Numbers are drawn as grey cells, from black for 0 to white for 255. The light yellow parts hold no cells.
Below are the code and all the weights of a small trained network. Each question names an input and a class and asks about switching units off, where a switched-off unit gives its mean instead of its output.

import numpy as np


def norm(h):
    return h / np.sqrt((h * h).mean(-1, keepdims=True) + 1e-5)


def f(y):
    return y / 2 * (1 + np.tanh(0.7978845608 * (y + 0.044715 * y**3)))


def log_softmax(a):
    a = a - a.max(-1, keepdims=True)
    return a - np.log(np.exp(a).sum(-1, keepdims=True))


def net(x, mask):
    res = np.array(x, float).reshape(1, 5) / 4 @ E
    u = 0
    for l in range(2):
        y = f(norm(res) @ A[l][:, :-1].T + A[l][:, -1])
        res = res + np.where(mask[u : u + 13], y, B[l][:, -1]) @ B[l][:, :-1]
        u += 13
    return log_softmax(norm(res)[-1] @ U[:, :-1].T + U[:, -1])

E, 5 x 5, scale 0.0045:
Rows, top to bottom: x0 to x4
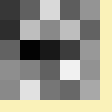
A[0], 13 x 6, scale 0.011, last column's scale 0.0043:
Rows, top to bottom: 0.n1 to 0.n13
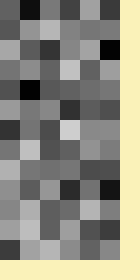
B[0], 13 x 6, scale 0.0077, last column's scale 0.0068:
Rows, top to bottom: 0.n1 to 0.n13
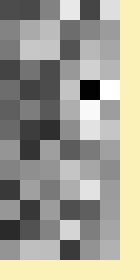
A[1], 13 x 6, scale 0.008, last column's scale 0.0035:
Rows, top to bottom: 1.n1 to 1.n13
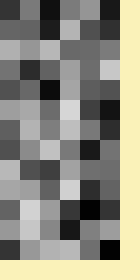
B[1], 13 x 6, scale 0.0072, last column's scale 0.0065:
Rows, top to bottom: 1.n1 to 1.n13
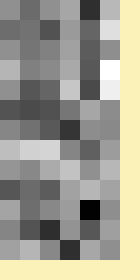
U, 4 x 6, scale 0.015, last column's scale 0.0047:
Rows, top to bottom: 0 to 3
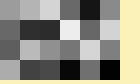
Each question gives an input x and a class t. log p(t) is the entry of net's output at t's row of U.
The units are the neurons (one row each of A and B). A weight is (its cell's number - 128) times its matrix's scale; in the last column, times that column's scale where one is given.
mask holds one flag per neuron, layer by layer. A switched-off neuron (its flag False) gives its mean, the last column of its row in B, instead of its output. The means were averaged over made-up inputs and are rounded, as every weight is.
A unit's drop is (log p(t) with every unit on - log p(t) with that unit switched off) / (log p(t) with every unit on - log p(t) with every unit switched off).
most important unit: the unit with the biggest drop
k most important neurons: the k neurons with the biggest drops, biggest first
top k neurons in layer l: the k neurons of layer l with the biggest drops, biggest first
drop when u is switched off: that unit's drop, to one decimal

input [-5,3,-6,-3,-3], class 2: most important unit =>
0.n12
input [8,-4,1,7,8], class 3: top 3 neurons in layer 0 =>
(0.n5, 0.n1, 0.n12)
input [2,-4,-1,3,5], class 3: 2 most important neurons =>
(0.n1, 0.n5)
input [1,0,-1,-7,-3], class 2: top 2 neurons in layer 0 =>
(0.n10, 0.n7)
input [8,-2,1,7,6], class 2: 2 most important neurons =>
(0.n5, 1.n5)
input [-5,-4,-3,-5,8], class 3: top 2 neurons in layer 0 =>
(0.n5, 0.n1)
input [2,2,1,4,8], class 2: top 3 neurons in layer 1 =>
(1.n5, 1.n2, 1.n12)
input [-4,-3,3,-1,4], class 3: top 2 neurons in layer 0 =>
(0.n3, 0.n5)
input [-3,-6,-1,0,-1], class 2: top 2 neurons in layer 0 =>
(0.n5, 0.n3)
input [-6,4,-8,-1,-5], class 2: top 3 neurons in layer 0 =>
(0.n5, 0.n13, 0.n1)
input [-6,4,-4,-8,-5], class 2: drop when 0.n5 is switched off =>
0.4
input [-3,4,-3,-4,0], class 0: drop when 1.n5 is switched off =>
0.0
